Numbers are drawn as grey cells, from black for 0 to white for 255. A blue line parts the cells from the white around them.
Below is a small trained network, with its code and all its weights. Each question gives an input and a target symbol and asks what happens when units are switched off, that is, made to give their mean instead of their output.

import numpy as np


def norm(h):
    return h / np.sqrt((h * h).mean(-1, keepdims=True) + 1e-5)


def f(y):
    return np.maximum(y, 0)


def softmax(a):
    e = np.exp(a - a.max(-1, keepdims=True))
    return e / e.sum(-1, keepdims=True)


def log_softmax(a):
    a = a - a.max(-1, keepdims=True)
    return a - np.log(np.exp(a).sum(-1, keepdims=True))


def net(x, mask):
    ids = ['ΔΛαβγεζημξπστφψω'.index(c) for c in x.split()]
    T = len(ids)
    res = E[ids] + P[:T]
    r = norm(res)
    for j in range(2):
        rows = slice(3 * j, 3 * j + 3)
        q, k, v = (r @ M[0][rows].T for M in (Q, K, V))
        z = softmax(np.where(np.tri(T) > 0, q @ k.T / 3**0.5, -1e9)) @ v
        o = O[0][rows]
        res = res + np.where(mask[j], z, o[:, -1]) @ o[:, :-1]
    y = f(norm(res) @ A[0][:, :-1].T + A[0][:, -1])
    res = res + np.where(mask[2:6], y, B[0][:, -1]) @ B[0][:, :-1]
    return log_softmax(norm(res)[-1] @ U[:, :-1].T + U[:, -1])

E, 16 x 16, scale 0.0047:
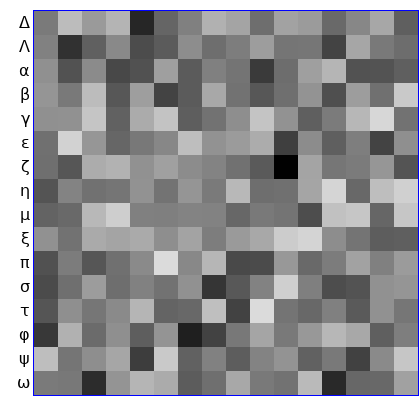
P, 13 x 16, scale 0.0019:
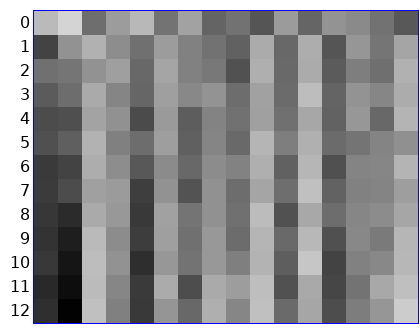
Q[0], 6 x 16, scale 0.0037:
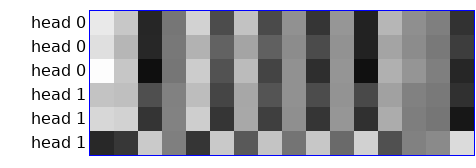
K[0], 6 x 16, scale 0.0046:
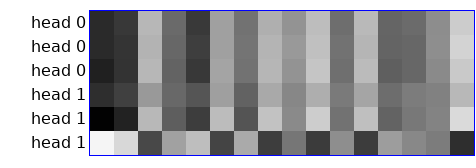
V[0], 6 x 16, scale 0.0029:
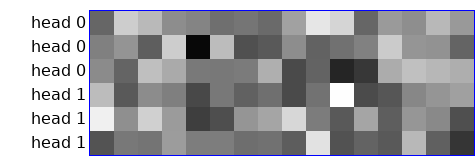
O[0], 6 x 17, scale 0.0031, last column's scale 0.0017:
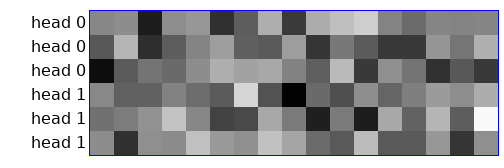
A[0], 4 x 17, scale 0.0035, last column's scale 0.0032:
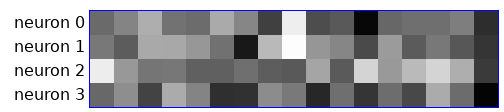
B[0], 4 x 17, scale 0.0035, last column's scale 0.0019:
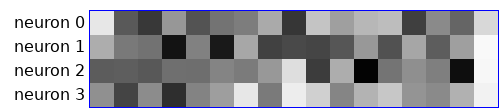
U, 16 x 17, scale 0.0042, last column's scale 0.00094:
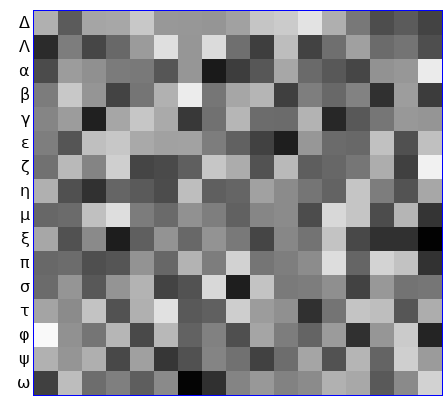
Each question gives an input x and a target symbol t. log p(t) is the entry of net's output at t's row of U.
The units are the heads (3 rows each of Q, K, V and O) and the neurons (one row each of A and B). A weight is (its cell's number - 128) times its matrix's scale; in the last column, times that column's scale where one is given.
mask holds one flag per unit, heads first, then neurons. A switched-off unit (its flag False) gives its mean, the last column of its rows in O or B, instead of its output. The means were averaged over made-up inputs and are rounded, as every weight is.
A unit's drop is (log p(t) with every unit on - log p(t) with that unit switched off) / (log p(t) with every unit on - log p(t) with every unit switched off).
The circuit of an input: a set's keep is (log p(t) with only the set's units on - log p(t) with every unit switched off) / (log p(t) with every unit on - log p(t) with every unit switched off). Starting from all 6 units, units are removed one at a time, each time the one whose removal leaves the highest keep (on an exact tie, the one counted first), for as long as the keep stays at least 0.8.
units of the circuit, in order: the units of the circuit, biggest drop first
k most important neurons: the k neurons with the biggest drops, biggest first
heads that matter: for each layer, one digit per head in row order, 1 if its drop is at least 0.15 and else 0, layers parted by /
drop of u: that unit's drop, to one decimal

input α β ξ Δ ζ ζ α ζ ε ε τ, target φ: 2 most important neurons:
(neuron 0; neuron 2)
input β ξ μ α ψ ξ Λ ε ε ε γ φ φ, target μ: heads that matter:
10
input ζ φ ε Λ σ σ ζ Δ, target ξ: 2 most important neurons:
(neuron 1; neuron 0)
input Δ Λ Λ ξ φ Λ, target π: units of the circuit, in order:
(neuron 3; head 1; head 0)
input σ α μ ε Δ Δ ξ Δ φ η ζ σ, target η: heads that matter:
11
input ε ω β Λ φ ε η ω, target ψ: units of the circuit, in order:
(head 1; neuron 1; head 0)
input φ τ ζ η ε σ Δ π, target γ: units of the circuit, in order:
(head 0; head 1)
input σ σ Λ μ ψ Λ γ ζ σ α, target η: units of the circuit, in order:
(head 1; head 0; neuron 2)
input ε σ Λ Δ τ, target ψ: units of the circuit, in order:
(head 1; neuron 1)
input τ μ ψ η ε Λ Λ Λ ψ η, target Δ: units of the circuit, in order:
(head 1; head 0)
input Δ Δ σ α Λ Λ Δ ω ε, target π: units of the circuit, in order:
(head 1; neuron 3; head 0)
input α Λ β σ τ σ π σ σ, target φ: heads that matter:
10
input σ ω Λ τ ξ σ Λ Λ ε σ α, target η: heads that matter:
11
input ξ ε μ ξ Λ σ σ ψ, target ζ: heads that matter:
10
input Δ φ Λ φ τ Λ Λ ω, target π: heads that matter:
01
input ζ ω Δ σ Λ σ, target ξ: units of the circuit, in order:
(head 0; neuron 0; head 1)
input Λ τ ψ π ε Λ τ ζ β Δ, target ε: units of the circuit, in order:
(head 1; head 0)
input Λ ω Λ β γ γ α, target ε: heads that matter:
01
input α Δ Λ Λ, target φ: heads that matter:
10
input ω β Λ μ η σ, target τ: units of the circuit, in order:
(head 0; neuron 2; head 1)
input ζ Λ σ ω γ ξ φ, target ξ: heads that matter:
11
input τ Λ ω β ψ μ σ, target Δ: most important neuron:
(neuron 1)
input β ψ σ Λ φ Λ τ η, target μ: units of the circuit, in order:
(head 0; head 1)
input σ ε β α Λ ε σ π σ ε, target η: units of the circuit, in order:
(head 0; neuron 2)
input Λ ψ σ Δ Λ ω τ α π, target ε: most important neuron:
(neuron 2)
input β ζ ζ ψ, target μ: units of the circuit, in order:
(head 0)
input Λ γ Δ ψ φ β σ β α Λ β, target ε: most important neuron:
(neuron 1)
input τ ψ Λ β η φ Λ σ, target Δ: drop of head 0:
0.3
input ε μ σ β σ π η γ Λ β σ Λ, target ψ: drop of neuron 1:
0.8
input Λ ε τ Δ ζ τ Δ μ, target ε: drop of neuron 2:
0.0
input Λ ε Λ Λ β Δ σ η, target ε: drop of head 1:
0.7
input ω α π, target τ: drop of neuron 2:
0.2
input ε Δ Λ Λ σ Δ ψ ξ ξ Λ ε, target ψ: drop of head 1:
1.0
